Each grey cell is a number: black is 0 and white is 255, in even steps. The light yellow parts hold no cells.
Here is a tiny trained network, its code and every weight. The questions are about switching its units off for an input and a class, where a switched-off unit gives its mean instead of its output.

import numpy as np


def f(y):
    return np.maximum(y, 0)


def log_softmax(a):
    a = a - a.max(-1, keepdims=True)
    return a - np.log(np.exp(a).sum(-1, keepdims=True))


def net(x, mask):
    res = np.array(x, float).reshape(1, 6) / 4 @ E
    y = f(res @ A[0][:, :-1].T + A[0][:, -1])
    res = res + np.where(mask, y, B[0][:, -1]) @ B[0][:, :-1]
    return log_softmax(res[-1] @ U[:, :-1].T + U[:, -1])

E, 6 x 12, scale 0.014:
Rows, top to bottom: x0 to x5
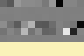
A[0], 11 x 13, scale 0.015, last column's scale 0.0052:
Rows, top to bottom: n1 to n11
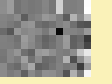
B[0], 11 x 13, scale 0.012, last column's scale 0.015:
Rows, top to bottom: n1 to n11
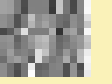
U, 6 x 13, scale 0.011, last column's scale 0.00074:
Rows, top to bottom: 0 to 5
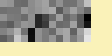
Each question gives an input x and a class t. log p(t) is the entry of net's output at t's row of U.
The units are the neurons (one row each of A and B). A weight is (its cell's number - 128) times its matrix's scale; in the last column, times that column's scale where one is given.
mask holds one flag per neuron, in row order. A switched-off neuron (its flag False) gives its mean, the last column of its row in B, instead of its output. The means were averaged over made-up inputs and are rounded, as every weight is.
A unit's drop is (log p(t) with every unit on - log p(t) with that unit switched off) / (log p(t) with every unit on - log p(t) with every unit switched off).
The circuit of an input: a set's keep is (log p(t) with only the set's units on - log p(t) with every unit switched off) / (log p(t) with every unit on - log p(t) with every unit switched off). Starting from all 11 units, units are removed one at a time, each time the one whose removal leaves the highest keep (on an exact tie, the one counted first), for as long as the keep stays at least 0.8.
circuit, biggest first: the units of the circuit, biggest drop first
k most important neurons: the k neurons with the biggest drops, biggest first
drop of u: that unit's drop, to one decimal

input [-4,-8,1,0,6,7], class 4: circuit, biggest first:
(n11 n10)
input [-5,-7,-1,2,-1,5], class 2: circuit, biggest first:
(n8 n9)
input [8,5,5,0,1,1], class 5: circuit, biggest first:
(n11 n10 n3)
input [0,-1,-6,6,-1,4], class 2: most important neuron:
(n5)
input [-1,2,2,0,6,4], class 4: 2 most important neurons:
(n11 n10)
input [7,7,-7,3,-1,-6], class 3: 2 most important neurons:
(n8 n9)
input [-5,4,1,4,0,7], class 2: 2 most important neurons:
(n8 n9)
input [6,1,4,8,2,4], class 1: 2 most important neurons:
(n6 n7)
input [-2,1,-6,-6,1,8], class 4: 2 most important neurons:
(n11 n10)
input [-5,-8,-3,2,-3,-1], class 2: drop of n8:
0.1
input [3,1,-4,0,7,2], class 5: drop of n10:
0.2
